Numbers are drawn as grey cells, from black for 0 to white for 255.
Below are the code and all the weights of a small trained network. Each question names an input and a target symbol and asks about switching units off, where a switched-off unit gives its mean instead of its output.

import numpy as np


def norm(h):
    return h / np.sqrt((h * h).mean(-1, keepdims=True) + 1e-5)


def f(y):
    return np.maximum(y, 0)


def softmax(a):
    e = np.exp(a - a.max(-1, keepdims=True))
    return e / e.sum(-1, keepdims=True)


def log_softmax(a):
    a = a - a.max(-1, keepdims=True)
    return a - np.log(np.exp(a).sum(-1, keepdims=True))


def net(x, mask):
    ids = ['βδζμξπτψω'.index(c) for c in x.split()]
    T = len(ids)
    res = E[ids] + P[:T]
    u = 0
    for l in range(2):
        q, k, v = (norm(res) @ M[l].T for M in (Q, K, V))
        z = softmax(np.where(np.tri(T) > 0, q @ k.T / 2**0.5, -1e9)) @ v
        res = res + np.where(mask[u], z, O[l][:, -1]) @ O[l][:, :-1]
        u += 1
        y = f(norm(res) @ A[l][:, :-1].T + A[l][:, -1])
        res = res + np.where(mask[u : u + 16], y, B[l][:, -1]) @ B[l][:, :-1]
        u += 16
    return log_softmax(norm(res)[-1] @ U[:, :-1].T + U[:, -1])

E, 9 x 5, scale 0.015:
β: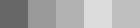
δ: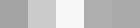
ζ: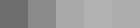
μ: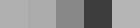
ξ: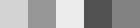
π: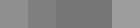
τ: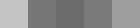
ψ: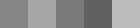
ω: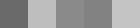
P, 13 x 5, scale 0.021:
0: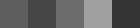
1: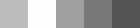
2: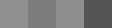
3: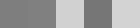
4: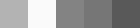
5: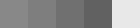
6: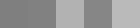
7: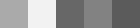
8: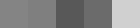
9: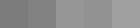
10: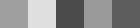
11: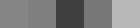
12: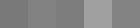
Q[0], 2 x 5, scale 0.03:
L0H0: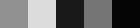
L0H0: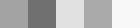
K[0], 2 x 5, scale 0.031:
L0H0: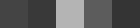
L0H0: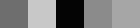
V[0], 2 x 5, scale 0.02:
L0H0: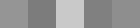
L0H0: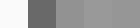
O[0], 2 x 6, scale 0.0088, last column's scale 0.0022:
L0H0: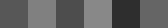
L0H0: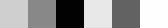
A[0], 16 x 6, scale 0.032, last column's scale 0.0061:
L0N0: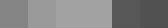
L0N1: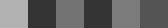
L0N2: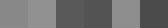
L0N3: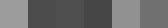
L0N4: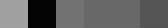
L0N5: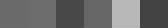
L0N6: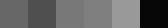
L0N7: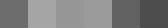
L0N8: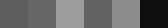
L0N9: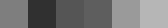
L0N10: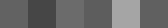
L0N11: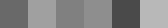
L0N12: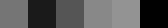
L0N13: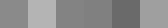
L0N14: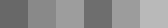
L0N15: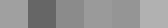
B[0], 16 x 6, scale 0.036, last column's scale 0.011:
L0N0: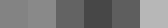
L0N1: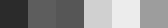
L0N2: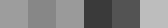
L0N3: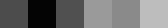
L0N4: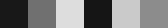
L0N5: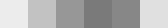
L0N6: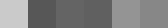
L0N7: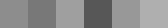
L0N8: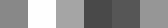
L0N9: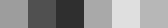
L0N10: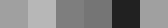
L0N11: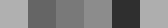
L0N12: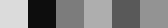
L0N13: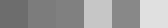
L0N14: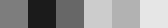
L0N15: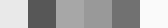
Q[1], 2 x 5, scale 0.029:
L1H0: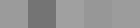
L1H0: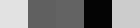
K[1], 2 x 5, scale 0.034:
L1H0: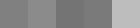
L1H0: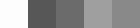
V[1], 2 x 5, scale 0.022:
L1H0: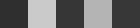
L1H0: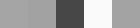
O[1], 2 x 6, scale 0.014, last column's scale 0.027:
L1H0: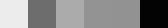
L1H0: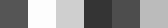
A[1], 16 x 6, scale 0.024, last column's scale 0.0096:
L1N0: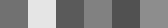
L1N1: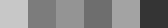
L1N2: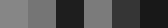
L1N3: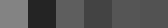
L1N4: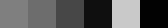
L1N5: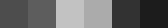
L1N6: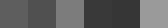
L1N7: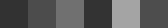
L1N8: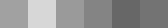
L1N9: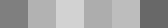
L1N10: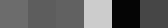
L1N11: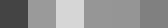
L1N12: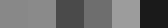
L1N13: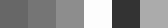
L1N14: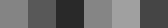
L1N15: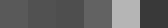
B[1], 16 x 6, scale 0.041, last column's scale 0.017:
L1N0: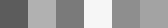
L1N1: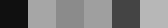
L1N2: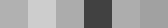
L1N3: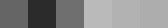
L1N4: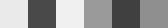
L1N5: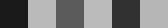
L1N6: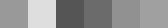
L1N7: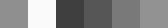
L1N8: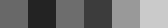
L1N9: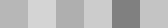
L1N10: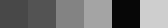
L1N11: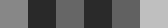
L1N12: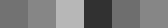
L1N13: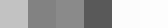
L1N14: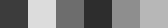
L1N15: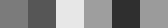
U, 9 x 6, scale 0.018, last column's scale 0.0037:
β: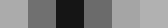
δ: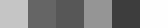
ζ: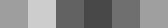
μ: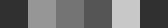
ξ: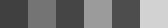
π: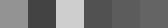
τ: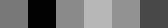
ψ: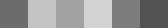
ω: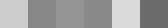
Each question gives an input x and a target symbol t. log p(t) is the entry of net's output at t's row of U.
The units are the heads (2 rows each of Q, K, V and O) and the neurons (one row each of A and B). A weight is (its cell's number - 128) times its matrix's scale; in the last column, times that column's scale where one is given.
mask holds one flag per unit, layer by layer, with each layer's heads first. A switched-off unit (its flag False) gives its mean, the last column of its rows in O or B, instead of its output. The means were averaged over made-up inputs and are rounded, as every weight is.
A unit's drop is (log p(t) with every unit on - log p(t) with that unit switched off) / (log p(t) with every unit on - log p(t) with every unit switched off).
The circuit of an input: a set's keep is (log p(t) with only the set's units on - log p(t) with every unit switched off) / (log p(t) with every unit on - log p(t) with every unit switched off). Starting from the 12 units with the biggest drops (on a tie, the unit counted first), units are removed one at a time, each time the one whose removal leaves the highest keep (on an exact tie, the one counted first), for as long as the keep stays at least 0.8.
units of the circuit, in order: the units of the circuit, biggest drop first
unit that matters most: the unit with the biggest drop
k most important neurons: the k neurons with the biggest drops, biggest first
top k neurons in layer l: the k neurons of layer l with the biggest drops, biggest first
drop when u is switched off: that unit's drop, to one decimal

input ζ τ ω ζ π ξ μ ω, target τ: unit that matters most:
L0N13
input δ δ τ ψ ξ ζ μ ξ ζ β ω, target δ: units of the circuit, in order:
L0N11; L1N10; L1N13
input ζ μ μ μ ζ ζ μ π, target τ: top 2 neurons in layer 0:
L0N13; L0N4
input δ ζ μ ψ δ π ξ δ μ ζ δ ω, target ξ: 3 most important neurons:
L1N13; L1N1; L0N5
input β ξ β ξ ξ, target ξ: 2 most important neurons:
L1N5; L0N14
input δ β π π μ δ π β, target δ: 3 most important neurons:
L0N11; L1N10; L0N13
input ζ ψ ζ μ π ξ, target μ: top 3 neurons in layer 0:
L0N3; L0N1; L0N15
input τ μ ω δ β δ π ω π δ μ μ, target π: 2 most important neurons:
L1N4; L0N3
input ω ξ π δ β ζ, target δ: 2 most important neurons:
L0N5; L1N13
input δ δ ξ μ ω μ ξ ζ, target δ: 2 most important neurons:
L0N11; L1N10
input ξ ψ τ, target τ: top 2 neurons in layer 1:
L1N13; L1N15
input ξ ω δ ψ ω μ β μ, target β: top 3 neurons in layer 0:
L0N4; L0N13; L0N11
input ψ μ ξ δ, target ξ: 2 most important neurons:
L0N0; L0N9
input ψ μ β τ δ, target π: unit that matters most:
L0H0
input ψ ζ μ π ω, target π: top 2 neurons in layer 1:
L1N11; L1N13
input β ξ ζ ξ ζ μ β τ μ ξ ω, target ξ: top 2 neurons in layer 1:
L1N5; L1N10
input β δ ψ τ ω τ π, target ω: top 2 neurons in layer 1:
L1N10; L1N5
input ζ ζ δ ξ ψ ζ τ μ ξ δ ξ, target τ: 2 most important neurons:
L0N13; L0N4
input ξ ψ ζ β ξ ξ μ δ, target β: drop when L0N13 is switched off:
0.5
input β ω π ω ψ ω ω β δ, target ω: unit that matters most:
L1N9
